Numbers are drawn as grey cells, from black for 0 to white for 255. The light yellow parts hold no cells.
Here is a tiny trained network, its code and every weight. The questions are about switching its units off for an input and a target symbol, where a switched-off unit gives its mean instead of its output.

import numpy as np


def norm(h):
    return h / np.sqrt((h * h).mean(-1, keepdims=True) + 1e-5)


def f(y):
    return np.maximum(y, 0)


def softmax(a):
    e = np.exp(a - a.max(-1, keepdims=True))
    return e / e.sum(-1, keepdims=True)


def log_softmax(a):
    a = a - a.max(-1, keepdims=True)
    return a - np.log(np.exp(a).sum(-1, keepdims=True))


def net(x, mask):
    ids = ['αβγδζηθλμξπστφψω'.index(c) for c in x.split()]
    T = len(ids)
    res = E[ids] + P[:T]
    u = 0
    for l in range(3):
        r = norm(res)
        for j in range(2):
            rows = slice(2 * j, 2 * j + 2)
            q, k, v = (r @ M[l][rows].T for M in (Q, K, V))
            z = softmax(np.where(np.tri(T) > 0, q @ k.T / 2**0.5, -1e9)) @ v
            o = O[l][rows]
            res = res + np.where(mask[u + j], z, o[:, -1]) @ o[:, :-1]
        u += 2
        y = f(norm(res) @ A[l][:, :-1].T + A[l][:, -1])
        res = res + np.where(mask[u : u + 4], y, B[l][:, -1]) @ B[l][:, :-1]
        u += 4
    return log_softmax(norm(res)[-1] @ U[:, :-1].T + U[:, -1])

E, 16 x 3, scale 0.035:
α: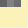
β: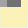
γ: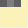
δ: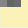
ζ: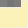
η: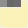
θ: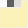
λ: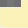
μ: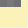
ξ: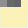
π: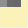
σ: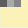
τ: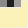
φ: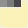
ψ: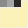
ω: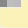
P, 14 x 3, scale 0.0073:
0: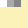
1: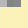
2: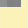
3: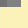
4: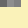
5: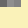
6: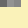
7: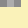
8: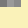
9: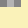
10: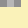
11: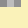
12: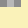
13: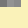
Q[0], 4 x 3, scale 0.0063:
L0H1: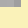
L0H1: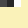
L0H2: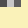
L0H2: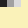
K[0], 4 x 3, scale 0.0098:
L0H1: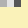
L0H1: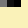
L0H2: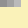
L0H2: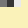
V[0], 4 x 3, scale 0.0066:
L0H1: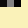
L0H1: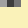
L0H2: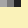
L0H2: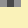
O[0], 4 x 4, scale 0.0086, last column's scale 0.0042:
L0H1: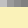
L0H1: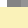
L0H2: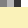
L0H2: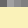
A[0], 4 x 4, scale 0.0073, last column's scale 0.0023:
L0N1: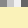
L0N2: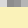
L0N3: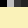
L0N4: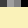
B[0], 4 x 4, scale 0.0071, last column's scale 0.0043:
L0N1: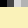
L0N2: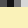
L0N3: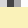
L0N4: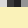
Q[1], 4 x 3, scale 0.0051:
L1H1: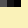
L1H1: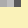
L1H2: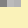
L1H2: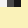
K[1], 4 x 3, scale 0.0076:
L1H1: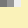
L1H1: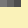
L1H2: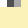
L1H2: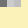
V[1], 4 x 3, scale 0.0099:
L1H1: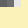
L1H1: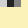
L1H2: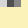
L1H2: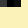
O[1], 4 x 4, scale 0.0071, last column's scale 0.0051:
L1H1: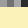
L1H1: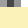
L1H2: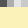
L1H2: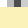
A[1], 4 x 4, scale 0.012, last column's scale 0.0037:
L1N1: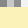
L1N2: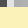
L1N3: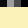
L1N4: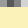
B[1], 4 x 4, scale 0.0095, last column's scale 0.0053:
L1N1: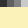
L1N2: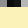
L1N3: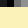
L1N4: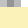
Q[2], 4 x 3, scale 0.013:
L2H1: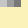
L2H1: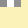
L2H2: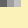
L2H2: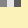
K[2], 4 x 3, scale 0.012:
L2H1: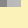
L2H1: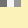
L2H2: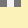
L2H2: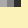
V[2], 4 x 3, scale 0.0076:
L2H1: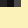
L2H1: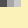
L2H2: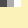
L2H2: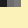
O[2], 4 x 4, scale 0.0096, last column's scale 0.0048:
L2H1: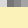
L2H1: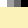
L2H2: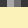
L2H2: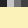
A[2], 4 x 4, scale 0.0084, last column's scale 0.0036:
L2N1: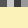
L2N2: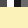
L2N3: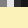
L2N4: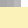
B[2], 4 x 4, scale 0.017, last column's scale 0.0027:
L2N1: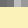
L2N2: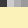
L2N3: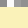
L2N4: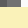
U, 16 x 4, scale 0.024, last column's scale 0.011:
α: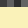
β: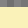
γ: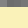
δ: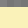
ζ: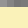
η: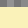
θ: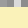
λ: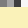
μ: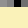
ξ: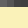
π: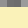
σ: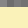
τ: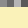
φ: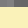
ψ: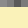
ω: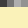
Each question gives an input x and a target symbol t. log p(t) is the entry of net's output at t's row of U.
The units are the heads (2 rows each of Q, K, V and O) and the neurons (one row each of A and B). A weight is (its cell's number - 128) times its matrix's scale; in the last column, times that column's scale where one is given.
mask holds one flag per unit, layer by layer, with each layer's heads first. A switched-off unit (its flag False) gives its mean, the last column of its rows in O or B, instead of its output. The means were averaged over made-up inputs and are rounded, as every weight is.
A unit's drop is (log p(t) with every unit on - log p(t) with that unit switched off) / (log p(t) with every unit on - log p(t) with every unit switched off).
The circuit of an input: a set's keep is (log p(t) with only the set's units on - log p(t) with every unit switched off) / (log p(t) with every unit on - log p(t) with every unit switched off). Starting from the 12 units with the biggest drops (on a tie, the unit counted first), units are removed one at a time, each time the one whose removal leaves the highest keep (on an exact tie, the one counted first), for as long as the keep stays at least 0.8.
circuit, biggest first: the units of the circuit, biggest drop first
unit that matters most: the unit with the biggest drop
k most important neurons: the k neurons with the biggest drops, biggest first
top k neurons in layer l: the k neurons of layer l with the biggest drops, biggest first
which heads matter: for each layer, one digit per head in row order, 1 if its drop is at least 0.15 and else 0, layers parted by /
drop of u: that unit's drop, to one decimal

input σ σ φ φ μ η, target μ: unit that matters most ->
L0N1
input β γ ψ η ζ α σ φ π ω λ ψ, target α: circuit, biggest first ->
[L0H1; L1N3]
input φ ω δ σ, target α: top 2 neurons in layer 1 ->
[L1N2; L1N1]
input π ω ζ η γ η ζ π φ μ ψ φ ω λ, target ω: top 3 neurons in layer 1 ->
[L1N2; L1N4; L1N1]
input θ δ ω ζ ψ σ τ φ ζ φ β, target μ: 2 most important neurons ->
[L0N1; L0N3]
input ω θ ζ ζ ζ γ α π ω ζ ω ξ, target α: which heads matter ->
00 / 01 / 01
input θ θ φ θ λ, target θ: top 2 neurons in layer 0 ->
[L0N3; L0N2]
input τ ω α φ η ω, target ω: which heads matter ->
00 / 00 / 01
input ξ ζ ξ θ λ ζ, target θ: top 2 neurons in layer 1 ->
[L1N2; L1N4]
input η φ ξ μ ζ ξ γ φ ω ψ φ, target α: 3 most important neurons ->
[L1N3; L1N2; L0N1]
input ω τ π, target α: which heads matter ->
10 / 01 / 01
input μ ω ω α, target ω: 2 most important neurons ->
[L0N3; L0N1]
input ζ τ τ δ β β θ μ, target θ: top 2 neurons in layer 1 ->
[L1N2; L1N4]
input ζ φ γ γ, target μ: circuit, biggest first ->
[L1H2]
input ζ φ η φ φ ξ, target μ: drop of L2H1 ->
0.2
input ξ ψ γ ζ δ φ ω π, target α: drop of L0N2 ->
0.0
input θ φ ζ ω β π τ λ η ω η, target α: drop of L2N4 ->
-0.1
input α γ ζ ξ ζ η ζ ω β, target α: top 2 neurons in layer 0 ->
[L0N1; L0N3]
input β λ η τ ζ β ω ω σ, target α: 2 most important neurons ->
[L1N2; L0N1]
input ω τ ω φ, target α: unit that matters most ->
L1H2
